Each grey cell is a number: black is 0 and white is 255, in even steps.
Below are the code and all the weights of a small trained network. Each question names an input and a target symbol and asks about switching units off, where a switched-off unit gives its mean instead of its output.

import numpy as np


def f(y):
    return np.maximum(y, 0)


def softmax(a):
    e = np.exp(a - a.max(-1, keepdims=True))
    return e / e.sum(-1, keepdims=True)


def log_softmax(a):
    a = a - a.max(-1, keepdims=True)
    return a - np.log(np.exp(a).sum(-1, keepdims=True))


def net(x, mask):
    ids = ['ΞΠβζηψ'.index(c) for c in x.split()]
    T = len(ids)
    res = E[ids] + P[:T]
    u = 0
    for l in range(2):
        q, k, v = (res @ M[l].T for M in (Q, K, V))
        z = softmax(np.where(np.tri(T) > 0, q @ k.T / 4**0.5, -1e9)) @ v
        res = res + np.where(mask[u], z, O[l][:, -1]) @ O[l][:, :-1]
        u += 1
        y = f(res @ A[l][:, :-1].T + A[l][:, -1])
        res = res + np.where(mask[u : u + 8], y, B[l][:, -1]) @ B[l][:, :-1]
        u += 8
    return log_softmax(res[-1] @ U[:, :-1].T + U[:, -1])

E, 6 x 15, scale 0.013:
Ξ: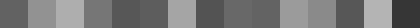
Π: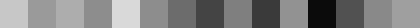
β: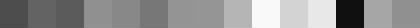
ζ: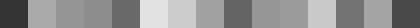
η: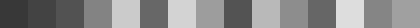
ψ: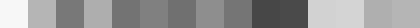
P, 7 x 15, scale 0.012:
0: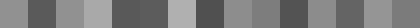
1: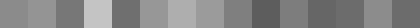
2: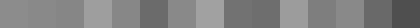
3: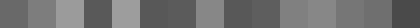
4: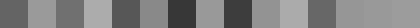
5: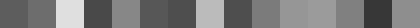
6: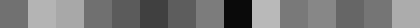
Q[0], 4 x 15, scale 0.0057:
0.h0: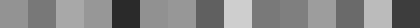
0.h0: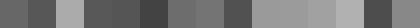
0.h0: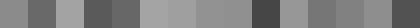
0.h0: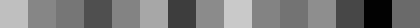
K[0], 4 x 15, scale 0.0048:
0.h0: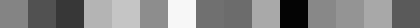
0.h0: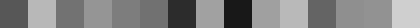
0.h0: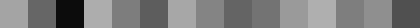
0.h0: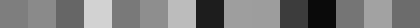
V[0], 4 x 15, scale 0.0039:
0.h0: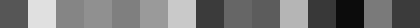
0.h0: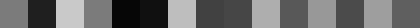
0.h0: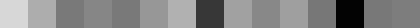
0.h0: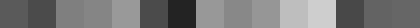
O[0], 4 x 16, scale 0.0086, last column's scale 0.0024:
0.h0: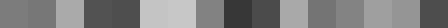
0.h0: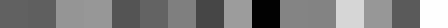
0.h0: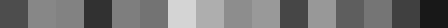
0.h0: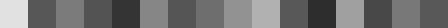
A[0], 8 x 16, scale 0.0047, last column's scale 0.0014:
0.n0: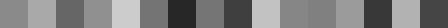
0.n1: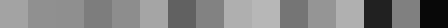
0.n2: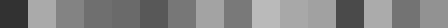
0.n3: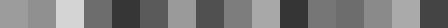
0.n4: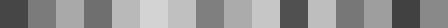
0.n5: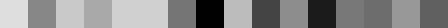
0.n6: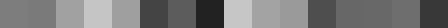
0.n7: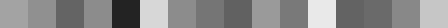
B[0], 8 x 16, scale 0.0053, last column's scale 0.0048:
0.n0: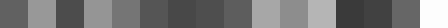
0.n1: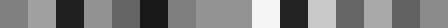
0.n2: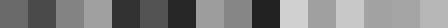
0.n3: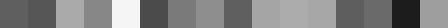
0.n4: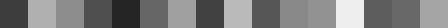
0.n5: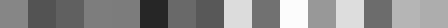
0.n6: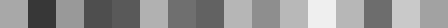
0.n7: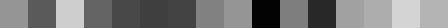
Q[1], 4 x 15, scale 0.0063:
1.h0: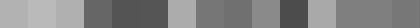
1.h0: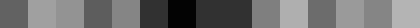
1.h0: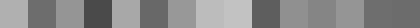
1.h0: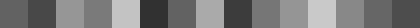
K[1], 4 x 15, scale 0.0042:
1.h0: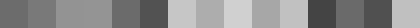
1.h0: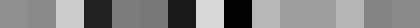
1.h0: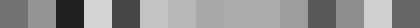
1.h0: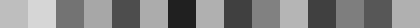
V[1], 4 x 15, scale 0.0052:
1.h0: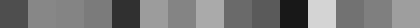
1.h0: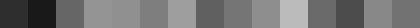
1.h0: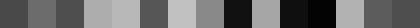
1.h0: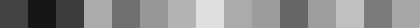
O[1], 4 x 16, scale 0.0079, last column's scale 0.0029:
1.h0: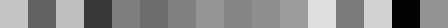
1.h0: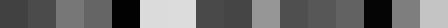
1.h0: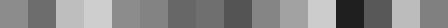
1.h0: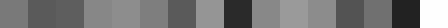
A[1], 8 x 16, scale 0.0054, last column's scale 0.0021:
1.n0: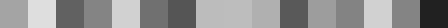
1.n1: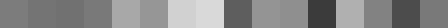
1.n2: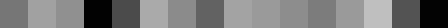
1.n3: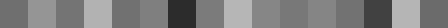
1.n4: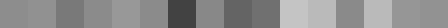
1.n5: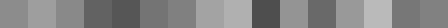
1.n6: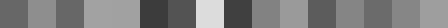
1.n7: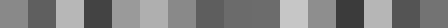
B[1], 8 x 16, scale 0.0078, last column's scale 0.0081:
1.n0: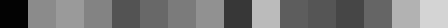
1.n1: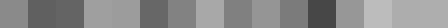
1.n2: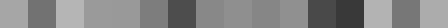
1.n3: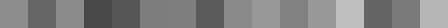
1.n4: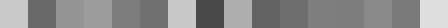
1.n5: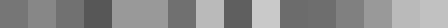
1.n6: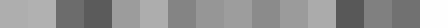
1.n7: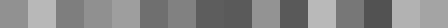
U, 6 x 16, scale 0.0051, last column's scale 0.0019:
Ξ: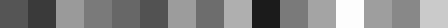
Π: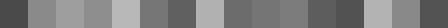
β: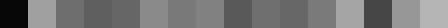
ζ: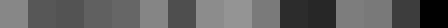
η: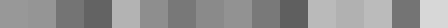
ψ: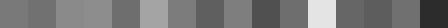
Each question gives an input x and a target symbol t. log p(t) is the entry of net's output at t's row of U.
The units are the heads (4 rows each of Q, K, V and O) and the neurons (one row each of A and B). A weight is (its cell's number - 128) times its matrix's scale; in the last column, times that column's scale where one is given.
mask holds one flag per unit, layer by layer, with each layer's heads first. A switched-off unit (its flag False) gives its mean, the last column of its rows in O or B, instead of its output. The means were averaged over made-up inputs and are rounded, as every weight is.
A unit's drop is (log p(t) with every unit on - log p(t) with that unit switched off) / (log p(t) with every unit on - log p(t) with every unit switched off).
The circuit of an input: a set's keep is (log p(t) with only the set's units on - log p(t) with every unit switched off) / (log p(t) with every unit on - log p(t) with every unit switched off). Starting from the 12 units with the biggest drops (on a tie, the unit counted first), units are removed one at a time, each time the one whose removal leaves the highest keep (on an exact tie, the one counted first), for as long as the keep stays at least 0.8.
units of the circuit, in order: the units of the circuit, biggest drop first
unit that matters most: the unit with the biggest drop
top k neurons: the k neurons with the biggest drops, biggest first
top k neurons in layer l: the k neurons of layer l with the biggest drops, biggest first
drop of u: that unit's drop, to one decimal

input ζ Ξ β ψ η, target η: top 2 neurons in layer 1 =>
1.n6, 1.n4
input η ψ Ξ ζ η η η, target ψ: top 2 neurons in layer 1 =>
1.n0, 1.n6
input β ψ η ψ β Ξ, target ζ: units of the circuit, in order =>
1.h0, 0.h0, 0.n2, 1.n2
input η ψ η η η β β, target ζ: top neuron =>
0.n2
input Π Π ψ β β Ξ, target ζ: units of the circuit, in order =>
1.h0, 0.h0, 1.n2
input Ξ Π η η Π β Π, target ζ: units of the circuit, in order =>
1.h0, 0.n2, 0.h0
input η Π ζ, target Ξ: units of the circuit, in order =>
1.n0, 1.n6, 0.n4
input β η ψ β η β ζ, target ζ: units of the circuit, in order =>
1.h0, 0.h0, 1.n2
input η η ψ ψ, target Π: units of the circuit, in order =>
1.n0, 1.h0, 0.h0
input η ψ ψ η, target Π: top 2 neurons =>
1.n0, 1.n3
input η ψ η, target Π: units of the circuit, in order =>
1.h0, 1.n0, 0.h0
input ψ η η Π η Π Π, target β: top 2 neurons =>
0.n5, 1.n4
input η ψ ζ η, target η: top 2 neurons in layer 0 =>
0.n7, 0.n4
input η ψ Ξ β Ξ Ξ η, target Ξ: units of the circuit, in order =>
0.h0
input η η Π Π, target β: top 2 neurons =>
1.n4, 0.n5
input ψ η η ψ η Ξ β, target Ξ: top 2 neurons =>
0.n2, 1.n0
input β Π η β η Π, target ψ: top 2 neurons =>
0.n5, 1.n0
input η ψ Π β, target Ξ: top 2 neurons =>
0.n2, 0.n4
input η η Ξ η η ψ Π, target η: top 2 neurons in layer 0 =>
0.n5, 0.n6
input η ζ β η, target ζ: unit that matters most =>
0.h0
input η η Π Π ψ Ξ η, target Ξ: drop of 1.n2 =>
0.1
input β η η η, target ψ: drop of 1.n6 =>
0.1
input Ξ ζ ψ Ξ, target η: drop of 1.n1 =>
0.0
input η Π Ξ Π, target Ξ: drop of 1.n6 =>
0.2
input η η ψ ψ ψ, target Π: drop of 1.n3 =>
-0.2
